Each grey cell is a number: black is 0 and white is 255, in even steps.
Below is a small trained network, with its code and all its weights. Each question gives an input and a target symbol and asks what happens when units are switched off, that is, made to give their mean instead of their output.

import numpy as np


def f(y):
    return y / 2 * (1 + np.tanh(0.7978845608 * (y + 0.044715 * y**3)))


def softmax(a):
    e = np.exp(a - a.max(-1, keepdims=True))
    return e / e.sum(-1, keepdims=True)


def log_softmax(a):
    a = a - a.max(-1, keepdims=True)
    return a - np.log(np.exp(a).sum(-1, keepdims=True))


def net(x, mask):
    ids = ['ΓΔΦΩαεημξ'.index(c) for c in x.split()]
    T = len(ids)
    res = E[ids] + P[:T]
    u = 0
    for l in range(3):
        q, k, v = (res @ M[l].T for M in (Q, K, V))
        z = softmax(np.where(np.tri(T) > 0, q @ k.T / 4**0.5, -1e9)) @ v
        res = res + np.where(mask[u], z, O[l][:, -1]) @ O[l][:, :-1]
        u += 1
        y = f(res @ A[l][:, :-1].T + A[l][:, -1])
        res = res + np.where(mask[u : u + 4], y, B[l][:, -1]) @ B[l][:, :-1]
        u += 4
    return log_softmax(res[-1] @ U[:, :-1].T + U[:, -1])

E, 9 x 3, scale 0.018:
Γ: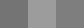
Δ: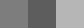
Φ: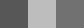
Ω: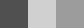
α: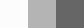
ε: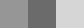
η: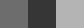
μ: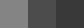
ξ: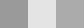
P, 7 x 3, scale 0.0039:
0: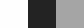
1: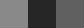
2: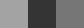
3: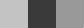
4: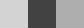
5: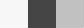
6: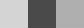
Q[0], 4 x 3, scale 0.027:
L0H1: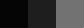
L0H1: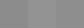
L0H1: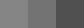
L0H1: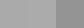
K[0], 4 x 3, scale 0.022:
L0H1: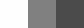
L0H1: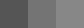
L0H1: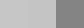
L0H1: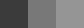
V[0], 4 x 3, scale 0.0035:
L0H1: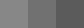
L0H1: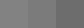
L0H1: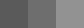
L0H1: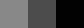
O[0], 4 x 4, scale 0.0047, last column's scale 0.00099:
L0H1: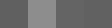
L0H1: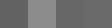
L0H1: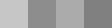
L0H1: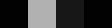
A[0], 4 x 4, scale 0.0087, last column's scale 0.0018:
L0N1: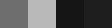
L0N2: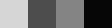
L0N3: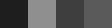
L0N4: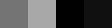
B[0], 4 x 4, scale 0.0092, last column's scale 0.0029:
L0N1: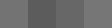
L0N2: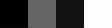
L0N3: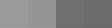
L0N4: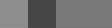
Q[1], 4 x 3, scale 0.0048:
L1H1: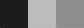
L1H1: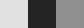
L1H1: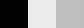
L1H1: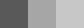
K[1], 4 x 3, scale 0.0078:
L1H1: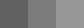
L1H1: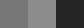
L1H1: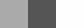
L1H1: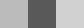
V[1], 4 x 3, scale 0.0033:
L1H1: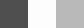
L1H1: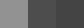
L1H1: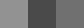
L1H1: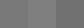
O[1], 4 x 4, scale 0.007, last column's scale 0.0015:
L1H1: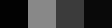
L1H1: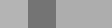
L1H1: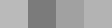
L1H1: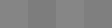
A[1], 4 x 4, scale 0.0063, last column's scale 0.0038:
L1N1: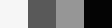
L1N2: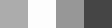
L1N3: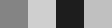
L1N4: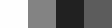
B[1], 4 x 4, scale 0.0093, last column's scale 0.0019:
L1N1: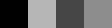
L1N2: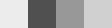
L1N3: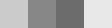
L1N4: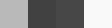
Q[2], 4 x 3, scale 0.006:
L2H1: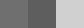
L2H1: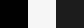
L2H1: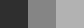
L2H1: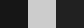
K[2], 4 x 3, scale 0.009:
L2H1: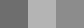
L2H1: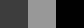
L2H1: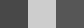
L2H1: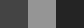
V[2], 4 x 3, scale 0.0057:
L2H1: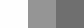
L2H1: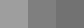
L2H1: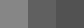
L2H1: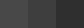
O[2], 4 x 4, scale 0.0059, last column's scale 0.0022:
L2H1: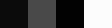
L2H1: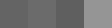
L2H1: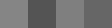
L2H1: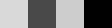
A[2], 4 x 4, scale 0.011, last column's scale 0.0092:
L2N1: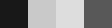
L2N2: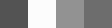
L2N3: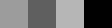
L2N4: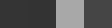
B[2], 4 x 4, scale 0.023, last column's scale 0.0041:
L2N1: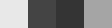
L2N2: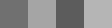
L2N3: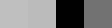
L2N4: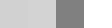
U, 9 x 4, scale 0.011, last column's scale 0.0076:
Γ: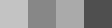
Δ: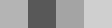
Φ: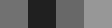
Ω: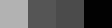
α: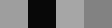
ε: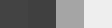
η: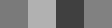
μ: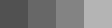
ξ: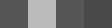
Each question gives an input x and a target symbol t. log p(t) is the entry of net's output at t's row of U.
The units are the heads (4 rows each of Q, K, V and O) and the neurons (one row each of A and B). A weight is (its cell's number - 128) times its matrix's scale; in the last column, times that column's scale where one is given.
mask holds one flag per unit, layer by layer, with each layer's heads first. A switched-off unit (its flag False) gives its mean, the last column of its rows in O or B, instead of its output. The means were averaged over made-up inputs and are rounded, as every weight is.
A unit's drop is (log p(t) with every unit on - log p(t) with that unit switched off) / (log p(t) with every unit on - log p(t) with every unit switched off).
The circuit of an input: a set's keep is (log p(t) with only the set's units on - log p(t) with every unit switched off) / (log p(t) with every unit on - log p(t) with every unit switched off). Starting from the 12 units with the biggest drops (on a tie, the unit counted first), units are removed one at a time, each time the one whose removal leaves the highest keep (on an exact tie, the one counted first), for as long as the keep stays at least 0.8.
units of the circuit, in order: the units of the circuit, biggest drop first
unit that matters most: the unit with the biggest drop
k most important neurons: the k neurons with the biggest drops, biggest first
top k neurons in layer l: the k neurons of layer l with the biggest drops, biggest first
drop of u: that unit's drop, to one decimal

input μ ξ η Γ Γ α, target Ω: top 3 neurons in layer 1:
[L1N4, L1N3, L1N2]
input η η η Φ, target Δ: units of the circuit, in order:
[L0N2, L2H1]
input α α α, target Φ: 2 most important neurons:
[L2N4, L1N4]
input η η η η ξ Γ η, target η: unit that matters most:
L2N4
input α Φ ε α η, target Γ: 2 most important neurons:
[L2N4, L1N3]
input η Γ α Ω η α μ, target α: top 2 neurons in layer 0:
[L0N2, L0N4]
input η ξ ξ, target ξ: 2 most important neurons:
[L1N2, L2N2]
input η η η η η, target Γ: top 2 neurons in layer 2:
[L2N4, L2N3]
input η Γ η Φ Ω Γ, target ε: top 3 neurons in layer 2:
[L2N4, L2N1, L2N3]
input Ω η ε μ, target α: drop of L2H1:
0.4
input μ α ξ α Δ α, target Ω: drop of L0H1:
-0.1
